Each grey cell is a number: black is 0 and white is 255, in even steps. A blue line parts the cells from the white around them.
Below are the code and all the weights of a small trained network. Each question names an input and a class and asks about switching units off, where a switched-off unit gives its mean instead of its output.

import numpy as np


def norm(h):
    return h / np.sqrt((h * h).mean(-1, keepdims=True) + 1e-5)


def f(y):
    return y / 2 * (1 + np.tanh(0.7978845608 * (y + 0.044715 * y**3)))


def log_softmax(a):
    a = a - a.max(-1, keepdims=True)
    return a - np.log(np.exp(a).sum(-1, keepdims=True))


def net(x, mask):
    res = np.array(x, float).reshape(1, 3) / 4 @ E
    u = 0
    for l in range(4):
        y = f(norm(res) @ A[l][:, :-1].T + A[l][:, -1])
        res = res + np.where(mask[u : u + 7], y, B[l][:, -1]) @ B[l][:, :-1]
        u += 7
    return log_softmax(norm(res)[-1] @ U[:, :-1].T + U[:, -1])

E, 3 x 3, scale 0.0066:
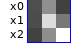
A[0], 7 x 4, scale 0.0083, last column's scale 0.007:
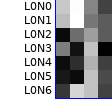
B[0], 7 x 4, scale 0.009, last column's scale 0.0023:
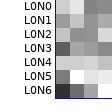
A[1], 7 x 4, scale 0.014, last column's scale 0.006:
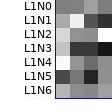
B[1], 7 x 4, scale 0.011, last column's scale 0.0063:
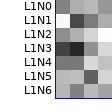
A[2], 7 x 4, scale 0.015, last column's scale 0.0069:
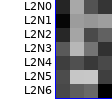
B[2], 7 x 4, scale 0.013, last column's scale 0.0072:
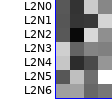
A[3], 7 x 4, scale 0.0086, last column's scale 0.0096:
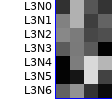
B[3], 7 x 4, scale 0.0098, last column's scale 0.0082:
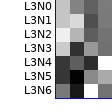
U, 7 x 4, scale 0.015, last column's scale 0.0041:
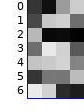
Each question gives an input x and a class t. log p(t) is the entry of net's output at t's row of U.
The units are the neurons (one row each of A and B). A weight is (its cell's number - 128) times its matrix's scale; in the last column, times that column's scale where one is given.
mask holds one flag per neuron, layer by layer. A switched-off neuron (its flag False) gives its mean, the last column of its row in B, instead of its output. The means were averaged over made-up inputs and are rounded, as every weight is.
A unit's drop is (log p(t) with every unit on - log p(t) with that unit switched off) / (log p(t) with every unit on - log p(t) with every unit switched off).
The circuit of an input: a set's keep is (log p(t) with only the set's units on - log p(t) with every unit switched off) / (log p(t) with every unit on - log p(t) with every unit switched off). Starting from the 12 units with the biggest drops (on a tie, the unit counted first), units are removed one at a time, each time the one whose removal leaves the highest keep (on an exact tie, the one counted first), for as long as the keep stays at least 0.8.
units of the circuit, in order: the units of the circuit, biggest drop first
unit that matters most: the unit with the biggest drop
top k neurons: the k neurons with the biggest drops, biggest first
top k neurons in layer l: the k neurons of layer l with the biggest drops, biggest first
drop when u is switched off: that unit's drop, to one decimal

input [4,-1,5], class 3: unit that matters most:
L0N4
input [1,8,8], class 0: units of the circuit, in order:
[L2N1, L3N5]
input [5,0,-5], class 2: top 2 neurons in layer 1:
[L1N3, L1N2]
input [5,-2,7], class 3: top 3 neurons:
[L0N4, L0N2, L0N5]
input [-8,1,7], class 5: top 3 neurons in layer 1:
[L1N5, L1N1, L1N4]
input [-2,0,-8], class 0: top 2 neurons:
[L1N3, L0N5]
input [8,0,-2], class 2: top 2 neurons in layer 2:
[L2N2, L2N5]
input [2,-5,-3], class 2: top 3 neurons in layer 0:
[L0N4, L0N2, L0N5]
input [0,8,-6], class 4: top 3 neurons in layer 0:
[L0N0, L0N1, L0N6]
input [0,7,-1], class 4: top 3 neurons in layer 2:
[L2N1, L2N5, L2N4]
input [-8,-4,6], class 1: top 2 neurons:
[L1N3, L0N6]
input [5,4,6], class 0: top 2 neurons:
[L0N6, L1N2]
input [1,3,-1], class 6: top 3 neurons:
[L0N4, L0N5, L0N2]
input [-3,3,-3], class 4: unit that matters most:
L1N1
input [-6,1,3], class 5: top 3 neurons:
[L1N5, L1N1, L3N4]
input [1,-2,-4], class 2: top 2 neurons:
[L1N3, L0N4]
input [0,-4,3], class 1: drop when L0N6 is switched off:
-0.1
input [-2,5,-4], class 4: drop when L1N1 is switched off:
0.2
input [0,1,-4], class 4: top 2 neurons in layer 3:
[L3N4, L3N5]
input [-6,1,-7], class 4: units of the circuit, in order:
[L1N2]
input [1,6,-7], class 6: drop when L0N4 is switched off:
0.2
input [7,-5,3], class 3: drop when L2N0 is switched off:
0.0
